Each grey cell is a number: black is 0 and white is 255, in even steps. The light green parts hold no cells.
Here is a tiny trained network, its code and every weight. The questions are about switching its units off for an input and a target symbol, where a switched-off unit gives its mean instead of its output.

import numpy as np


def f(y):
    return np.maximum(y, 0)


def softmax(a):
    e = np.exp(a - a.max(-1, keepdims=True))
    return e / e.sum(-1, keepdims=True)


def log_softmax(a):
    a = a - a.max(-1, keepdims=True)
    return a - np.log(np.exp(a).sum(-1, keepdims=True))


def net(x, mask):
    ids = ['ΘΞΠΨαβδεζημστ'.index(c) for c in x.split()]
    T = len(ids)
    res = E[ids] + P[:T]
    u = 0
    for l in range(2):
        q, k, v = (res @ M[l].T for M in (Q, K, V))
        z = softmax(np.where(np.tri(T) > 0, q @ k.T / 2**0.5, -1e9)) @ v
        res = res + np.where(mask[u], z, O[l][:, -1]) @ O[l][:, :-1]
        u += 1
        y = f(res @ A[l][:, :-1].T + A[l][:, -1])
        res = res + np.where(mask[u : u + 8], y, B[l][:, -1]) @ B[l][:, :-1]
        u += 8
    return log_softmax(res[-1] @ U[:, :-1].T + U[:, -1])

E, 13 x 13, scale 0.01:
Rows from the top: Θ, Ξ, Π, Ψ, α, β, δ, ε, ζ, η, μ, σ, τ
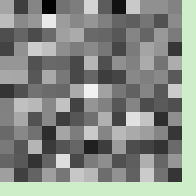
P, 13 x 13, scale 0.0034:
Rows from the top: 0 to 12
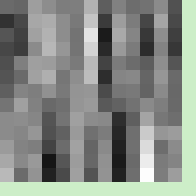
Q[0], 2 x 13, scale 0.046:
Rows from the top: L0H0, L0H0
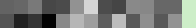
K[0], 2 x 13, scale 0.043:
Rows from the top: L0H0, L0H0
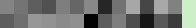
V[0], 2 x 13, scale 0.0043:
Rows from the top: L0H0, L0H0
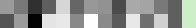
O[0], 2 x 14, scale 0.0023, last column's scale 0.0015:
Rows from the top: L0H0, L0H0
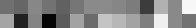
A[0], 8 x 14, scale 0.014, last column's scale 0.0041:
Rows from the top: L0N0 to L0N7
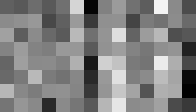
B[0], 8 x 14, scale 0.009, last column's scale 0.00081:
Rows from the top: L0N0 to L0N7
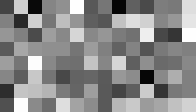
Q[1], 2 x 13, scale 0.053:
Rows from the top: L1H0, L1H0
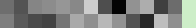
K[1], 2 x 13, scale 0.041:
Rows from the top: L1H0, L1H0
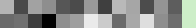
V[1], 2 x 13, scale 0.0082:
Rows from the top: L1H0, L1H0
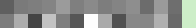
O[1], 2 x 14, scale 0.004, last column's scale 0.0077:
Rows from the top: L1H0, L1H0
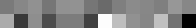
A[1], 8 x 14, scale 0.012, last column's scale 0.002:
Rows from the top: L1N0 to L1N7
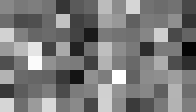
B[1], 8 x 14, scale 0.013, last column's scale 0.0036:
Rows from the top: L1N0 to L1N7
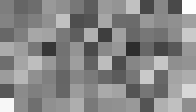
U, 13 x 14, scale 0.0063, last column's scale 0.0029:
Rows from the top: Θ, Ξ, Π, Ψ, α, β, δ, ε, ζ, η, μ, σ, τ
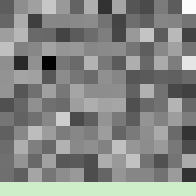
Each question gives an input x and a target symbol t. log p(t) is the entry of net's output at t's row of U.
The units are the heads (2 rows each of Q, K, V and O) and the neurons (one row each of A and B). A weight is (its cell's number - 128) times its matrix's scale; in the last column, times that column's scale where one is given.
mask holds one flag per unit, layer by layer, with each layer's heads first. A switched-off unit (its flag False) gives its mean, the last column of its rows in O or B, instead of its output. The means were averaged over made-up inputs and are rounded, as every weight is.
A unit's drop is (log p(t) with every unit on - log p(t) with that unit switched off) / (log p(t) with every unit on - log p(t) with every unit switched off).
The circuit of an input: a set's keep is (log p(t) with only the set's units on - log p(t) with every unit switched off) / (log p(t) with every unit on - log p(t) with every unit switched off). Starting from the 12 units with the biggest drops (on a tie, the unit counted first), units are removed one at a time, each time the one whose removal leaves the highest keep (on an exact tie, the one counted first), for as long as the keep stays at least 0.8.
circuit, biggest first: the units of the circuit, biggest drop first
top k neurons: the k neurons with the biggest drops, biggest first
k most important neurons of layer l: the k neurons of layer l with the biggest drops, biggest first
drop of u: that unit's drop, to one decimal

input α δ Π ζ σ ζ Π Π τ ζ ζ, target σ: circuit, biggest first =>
(L1N0 L1H0 L0N0)
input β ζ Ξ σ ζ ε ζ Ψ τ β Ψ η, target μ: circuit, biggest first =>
(L0N7)
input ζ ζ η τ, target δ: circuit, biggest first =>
(L0N2 L0H0)
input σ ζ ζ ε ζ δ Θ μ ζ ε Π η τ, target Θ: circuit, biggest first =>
(L1H0 L0N1)
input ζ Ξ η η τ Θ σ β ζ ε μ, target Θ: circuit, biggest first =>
(L0H0 L1H0 L0N1)
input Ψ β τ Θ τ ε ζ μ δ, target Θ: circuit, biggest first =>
(L0H0 L0N1 L1H0)
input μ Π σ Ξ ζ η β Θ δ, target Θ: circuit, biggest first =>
(L0H0 L1H0 L0N1)
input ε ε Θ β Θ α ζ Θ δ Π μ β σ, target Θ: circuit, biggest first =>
(L0N1 L1H0)
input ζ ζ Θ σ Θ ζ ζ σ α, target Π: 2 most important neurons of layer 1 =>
(L1N5 L1N0)
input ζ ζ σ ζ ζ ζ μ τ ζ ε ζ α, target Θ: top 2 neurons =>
(L0N1 L1N5)
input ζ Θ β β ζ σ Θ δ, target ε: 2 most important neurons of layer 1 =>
(L1N6 L1N0)
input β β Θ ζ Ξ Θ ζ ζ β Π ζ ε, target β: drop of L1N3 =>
1.0
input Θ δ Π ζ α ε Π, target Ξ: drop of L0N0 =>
1.4
